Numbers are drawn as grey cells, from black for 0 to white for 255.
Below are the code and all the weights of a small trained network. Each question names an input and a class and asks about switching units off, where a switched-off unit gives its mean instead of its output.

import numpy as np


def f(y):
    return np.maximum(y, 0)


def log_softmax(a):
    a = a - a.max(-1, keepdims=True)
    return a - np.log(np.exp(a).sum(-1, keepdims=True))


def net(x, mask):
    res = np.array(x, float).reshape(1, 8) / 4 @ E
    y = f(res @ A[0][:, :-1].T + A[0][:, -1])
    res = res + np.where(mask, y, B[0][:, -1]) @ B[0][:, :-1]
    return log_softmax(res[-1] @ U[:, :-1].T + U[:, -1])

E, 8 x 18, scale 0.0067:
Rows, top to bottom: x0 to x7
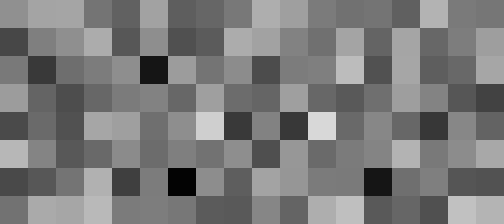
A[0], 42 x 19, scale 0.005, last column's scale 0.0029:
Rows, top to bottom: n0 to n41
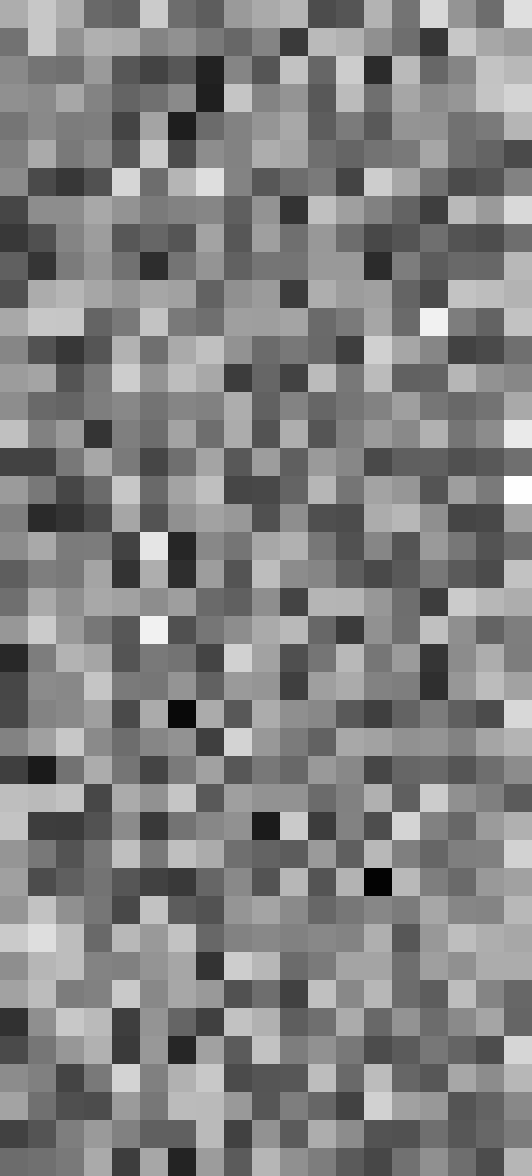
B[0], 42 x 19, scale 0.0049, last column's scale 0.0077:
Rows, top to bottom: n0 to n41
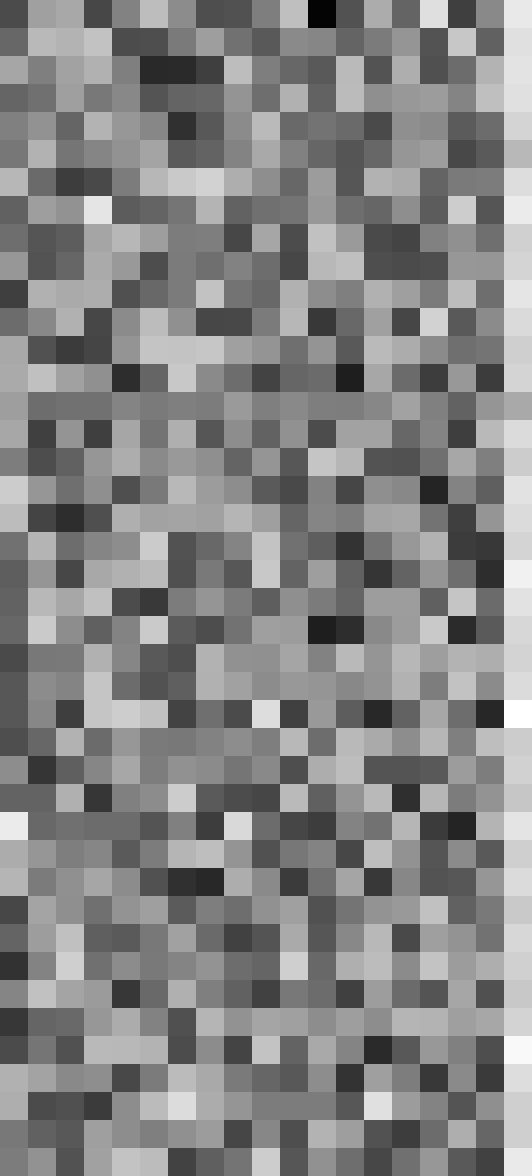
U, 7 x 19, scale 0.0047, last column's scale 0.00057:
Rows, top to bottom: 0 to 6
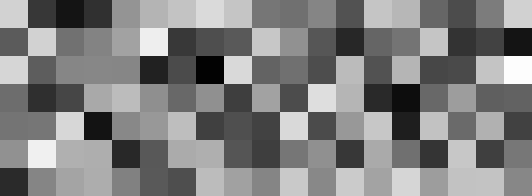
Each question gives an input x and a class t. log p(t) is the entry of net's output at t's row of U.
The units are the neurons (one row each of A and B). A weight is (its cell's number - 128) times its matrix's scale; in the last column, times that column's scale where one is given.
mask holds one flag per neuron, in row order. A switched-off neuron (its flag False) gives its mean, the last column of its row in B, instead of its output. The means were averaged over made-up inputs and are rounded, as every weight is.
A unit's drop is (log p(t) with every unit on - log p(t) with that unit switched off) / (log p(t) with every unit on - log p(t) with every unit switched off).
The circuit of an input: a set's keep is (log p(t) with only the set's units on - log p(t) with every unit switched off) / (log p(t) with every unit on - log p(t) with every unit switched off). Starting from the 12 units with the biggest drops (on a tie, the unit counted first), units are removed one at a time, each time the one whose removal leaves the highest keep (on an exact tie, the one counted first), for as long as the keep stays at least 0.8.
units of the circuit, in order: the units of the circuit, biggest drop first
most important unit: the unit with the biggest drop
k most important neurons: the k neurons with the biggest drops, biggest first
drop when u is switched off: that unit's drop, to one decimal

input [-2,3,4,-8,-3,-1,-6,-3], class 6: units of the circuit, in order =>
[n23, n3]
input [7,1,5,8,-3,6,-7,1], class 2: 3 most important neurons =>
[n29, n2, n31]
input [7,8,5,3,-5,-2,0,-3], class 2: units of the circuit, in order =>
[n2, n31]
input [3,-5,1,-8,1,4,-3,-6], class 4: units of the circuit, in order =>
[n28, n33]
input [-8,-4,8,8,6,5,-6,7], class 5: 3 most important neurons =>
[n13, n35, n38]
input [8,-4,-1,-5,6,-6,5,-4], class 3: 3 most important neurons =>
[n40, n8, n16]
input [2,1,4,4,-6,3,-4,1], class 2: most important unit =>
n29
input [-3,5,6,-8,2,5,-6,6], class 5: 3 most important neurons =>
[n13, n35, n1]
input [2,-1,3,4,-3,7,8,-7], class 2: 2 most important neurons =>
[n29, n31]
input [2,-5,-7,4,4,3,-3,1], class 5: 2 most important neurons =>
[n13, n35]
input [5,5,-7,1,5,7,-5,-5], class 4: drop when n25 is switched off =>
0.2
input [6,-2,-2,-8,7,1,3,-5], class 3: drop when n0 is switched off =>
0.2
